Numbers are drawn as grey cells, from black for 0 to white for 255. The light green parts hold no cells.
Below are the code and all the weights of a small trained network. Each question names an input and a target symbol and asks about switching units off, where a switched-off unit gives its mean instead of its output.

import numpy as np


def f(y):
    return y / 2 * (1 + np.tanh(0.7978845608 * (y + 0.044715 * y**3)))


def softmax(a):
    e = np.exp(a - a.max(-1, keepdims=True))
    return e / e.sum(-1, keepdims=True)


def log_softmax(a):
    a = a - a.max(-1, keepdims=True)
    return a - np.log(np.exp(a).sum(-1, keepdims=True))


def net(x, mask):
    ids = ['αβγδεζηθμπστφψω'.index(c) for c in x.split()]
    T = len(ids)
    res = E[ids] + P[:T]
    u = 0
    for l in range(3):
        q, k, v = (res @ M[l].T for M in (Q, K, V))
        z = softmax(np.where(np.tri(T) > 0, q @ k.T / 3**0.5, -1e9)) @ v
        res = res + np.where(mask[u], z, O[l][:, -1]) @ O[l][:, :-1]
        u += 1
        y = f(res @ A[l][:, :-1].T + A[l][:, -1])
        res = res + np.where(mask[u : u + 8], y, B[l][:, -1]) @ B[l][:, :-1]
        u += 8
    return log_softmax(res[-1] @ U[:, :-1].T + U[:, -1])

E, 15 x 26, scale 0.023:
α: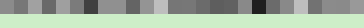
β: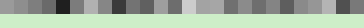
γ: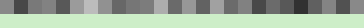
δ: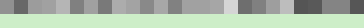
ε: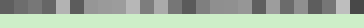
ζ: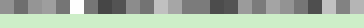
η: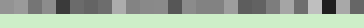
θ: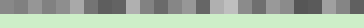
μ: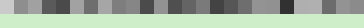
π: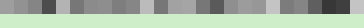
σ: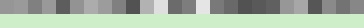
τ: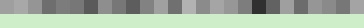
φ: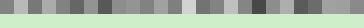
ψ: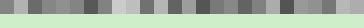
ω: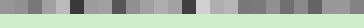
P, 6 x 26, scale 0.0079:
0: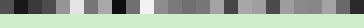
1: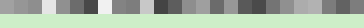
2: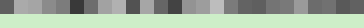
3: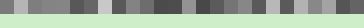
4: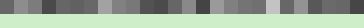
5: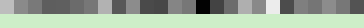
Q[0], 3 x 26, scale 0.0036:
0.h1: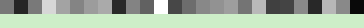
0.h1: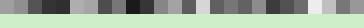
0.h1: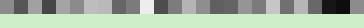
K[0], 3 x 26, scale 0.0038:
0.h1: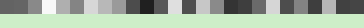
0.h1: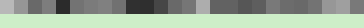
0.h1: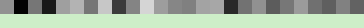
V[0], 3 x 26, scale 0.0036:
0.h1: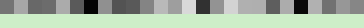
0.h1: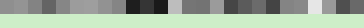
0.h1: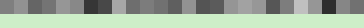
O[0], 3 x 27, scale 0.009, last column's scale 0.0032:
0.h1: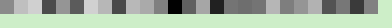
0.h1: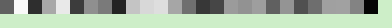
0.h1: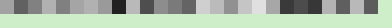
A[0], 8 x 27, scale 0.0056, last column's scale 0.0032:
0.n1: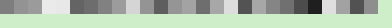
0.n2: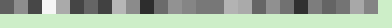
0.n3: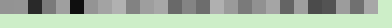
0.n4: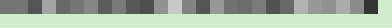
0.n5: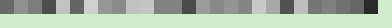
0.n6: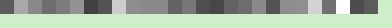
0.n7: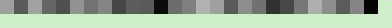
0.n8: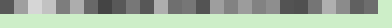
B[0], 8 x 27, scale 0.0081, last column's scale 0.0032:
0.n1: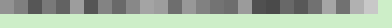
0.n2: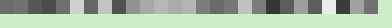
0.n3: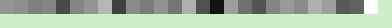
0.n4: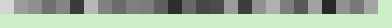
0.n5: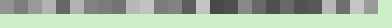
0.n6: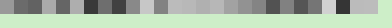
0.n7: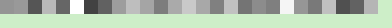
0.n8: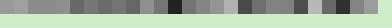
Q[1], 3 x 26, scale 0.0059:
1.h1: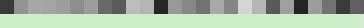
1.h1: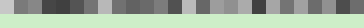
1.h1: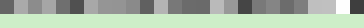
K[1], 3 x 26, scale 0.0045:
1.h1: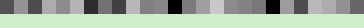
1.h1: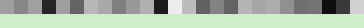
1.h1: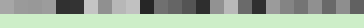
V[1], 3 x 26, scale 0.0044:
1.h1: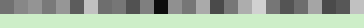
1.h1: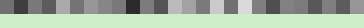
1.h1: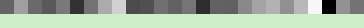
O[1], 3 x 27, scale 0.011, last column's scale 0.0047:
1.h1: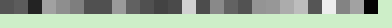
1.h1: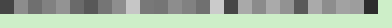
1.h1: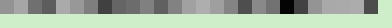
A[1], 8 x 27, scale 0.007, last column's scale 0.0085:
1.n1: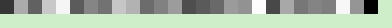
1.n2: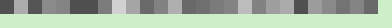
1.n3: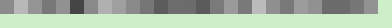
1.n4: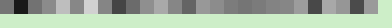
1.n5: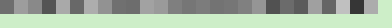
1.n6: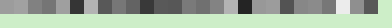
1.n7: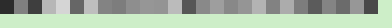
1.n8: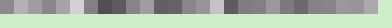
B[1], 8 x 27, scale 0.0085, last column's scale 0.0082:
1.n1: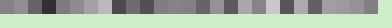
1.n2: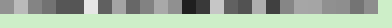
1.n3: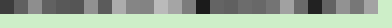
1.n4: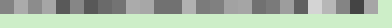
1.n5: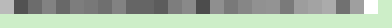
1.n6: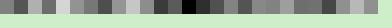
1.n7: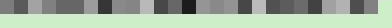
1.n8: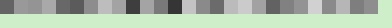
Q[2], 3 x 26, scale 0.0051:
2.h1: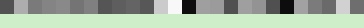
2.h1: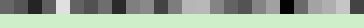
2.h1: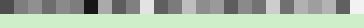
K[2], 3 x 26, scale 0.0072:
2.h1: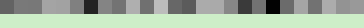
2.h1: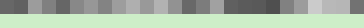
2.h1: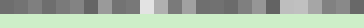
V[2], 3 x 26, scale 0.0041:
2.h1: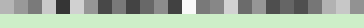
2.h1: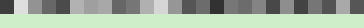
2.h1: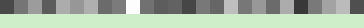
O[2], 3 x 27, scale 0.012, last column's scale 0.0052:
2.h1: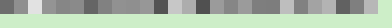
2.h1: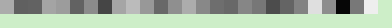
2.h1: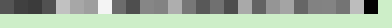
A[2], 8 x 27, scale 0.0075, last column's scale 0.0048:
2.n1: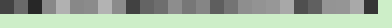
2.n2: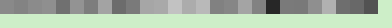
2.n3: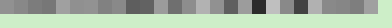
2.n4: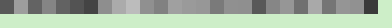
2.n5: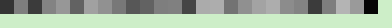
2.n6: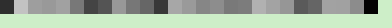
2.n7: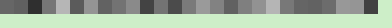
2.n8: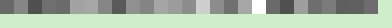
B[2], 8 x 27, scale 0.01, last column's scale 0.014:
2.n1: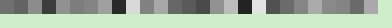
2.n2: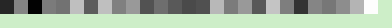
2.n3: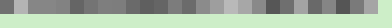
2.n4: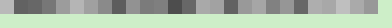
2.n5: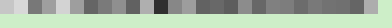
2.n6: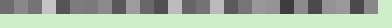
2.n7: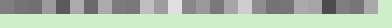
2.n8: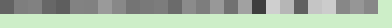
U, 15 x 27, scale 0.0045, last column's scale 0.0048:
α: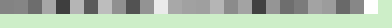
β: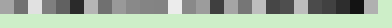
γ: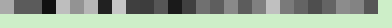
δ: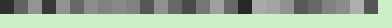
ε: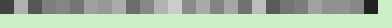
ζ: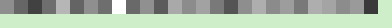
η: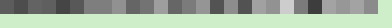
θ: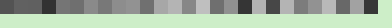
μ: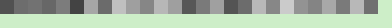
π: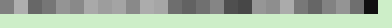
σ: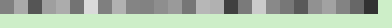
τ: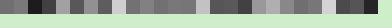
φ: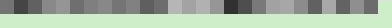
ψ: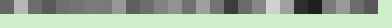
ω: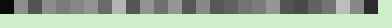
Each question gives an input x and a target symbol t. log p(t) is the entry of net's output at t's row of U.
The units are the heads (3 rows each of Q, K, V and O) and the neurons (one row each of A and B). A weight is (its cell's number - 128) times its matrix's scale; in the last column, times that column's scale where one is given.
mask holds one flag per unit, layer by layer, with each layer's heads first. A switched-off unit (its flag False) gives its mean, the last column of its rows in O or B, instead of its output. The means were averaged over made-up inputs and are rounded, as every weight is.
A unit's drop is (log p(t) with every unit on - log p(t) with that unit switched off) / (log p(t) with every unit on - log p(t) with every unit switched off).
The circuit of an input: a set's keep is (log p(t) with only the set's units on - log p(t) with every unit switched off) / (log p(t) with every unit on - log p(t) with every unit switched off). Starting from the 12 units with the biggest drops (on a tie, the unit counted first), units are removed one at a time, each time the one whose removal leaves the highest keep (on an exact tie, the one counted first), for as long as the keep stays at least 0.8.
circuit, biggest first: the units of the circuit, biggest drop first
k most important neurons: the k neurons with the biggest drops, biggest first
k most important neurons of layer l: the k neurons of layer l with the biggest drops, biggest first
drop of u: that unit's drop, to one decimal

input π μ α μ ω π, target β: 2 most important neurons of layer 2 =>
[2.n7, 2.n2]
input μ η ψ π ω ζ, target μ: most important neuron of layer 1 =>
[1.n2]
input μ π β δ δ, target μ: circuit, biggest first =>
[0.h1, 1.h1, 1.n2, 0.n2]
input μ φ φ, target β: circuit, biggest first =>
[0.h1, 2.n2]
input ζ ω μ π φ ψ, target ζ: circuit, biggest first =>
[1.h1, 2.h1, 1.n6, 2.n7]
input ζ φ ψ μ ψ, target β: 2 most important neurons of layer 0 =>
[0.n6, 0.n4]
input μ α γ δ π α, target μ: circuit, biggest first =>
[1.h1, 0.h1, 1.n2, 0.n2]
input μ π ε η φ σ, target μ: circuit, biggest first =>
[0.h1, 1.h1, 1.n2, 0.n2]
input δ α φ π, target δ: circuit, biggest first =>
[1.h1, 2.h1, 2.n1]
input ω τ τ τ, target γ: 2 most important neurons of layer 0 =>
[0.n7, 0.n1]
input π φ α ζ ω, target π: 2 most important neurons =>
[0.n5, 2.n5]
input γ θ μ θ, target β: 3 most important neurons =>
[2.n2, 1.n4, 0.n6]
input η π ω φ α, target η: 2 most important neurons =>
[0.n5, 1.n4]
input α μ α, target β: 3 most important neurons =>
[2.n2, 0.n7, 0.n6]
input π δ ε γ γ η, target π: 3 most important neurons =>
[0.n5, 2.n5, 1.n2]
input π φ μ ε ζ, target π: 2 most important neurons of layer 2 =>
[2.n5, 2.n1]
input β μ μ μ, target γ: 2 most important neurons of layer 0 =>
[0.n4, 0.n6]
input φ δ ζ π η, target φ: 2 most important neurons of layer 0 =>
[0.n6, 0.n5]
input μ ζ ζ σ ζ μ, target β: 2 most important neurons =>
[0.n7, 0.n6]
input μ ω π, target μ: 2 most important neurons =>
[1.n2, 0.n2]
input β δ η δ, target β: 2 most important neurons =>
[0.n6, 0.n1]
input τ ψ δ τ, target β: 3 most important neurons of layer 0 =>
[0.n6, 0.n1, 0.n5]
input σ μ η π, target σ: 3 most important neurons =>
[0.n4, 2.n6, 2.n4]
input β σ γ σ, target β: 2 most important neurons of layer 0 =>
[0.n4, 0.n7]
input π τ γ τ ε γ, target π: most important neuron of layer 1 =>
[1.n2]
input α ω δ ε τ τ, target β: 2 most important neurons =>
[2.n2, 0.n4]
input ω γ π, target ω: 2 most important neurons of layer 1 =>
[1.n5, 1.n6]
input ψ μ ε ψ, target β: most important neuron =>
[2.n2]
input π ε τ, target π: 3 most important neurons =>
[0.n5, 2.n5, 2.n1]
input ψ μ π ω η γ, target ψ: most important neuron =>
[2.n5]
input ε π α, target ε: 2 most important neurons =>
[2.n1, 2.n7]
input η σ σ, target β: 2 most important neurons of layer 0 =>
[0.n4, 0.n6]
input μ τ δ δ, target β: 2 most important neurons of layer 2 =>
[2.n2, 2.n3]
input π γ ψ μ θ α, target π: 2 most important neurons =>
[0.n5, 2.n5]
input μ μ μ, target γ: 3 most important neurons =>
[1.n6, 0.n4, 0.n7]
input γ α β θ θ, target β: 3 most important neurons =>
[2.n2, 1.n4, 2.n3]
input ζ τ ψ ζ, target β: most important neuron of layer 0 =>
[0.n8]
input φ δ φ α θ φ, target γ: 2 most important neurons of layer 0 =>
[0.n7, 0.n5]
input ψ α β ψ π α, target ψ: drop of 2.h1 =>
0.9
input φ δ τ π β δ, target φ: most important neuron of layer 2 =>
[2.n6]
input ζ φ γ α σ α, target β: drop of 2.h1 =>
1.1
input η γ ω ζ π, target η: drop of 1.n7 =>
0.0
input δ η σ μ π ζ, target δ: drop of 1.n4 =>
0.1
